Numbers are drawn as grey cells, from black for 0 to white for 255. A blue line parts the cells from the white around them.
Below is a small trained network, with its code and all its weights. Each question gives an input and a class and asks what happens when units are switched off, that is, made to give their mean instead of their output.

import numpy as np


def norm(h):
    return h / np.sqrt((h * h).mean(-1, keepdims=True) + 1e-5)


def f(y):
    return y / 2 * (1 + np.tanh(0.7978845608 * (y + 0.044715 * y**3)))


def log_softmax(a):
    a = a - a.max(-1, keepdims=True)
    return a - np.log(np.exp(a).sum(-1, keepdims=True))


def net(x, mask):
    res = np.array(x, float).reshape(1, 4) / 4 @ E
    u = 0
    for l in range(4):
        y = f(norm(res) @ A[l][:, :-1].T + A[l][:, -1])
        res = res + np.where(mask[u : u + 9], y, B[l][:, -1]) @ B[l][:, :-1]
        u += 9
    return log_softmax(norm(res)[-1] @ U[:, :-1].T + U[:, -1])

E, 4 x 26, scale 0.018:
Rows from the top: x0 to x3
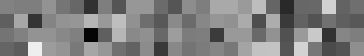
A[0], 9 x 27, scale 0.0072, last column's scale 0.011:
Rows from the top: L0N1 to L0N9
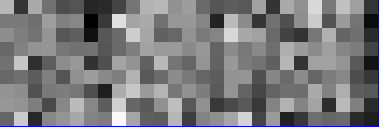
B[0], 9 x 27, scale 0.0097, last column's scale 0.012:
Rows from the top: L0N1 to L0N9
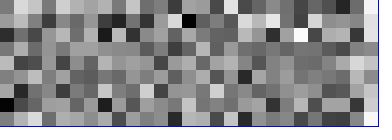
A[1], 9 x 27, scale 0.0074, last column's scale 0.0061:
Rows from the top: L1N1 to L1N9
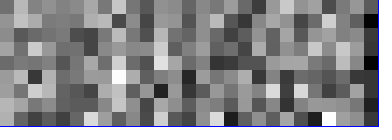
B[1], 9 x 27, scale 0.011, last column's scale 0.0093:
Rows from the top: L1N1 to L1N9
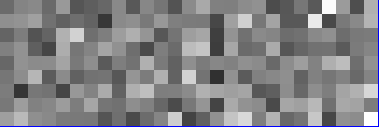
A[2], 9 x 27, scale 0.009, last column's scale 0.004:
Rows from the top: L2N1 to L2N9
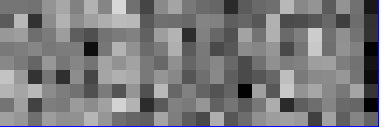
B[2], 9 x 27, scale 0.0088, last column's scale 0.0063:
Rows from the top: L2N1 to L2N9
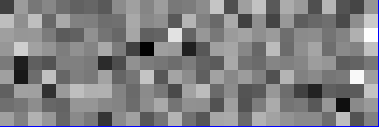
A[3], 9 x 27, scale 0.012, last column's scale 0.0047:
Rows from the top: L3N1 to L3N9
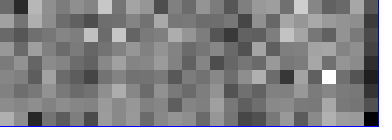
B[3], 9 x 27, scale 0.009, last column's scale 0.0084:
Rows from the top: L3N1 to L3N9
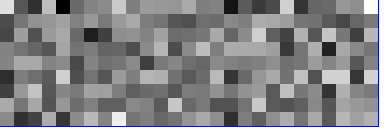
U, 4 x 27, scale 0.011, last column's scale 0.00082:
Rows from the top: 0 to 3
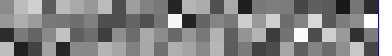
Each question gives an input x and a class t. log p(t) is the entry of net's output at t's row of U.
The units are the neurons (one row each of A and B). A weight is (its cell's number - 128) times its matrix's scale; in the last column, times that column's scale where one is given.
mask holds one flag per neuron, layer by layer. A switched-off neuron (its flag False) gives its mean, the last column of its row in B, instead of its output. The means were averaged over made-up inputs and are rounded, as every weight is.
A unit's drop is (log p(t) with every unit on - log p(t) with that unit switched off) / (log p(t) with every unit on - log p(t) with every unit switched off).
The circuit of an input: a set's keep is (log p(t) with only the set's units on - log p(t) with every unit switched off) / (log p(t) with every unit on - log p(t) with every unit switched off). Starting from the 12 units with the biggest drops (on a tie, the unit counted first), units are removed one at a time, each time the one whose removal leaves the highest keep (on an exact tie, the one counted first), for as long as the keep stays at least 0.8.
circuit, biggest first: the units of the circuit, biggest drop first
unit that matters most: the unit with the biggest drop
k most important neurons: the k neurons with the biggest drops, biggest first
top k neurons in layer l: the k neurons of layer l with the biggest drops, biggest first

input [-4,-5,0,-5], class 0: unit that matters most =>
L0N1
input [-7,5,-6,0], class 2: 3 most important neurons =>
(L0N2; L0N8; L0N1)
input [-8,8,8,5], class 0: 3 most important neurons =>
(L0N9; L0N3; L1N9)
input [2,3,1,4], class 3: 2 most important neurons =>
(L0N1; L3N1)
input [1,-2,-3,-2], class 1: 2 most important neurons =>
(L0N9; L1N9)
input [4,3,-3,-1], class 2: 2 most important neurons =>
(L0N3; L0N1)
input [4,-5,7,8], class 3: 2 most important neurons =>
(L1N7; L3N1)
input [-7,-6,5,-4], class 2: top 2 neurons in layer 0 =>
(L0N8; L0N9)
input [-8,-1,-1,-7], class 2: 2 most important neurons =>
(L0N8; L3N3)
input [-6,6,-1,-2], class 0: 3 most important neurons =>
(L0N9; L0N3; L2N2)
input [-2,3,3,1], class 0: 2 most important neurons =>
(L0N9; L1N9)
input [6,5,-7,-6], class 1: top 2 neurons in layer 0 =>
(L0N1; L0N8)
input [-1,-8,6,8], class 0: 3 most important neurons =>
(L0N1; L0N7; L0N5)
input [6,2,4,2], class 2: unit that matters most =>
L0N3
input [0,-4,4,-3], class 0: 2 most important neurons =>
(L0N1; L1N9)
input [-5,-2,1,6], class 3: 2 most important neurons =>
(L0N3; L3N1)
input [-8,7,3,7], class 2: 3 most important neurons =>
(L0N8; L0N1; L3N3)
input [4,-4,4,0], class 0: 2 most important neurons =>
(L0N1; L1N9)
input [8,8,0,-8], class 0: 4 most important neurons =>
(L0N9; L0N8; L2N2; L1N1)
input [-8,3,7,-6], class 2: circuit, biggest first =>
(L0N8)
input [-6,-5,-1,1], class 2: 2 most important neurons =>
(L0N8; L0N9)
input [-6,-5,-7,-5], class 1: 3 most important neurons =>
(L1N9; L0N9; L0N3)
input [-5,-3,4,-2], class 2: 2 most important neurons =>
(L0N8; L1N9)
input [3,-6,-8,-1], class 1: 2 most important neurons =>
(L1N9; L0N9)
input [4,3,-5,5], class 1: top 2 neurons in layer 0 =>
(L0N7; L0N1)
